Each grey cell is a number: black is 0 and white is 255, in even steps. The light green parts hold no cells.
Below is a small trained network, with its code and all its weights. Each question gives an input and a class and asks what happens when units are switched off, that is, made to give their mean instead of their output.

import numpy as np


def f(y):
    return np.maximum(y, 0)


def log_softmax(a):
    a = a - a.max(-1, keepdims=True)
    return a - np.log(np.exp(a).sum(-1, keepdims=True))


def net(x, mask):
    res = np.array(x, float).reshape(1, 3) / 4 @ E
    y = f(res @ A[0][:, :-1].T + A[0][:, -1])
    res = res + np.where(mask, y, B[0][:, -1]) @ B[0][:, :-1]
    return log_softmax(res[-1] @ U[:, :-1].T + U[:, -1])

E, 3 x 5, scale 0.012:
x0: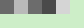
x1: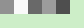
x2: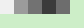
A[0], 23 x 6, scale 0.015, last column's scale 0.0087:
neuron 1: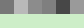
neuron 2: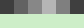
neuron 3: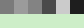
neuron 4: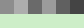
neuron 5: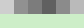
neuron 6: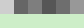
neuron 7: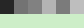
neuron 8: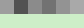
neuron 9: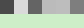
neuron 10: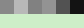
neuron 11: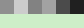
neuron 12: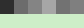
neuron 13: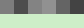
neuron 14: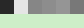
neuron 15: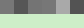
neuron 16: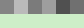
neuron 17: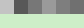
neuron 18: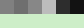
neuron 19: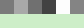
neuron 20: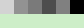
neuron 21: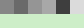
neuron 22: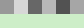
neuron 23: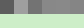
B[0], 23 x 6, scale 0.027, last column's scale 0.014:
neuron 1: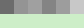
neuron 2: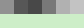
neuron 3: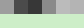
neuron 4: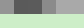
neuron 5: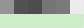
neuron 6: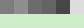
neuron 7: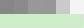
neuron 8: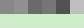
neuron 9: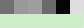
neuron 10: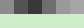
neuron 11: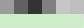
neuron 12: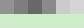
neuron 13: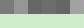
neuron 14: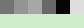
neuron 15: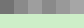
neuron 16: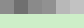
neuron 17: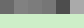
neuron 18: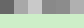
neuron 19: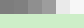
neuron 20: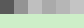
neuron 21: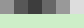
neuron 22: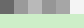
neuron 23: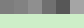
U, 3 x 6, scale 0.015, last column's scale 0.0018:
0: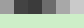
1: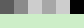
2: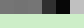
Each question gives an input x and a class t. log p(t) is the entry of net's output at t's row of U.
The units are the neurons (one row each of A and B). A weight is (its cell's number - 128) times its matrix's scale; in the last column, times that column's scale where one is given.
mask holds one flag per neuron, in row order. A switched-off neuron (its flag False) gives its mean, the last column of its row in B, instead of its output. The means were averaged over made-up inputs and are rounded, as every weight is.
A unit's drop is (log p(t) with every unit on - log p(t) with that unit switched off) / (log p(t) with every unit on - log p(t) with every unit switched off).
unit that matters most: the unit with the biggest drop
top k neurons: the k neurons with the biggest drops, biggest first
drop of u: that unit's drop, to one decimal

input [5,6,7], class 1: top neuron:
(neuron 20)
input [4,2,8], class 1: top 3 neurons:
(neuron 20; neuron 21; neuron 19)
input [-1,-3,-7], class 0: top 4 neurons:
(neuron 2; neuron 22; neuron 20; neuron 19)
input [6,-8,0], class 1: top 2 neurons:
(neuron 19; neuron 21)
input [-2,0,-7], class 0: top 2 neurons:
(neuron 2; neuron 22)
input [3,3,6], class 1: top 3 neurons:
(neuron 20; neuron 21; neuron 22)
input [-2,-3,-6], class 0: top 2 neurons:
(neuron 2; neuron 22)
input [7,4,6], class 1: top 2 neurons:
(neuron 20; neuron 19)
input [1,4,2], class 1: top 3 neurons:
(neuron 22; neuron 21; neuron 2)
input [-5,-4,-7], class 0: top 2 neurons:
(neuron 2; neuron 21)
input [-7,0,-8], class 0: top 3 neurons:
(neuron 21; neuron 2; neuron 22)
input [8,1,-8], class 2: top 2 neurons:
(neuron 9; neuron 14)
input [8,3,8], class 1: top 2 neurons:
(neuron 20; neuron 19)
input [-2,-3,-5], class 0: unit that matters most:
neuron 22
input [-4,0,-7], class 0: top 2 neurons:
(neuron 2; neuron 21)
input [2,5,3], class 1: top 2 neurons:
(neuron 22; neuron 21)
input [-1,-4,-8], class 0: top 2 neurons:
(neuron 2; neuron 22)
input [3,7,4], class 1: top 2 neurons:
(neuron 22; neuron 20)
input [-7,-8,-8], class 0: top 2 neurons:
(neuron 2; neuron 21)
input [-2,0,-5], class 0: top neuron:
(neuron 22)
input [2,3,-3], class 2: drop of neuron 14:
0.4
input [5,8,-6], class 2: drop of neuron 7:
0.0
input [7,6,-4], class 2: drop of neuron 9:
1.1
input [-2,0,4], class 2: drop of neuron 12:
0.1
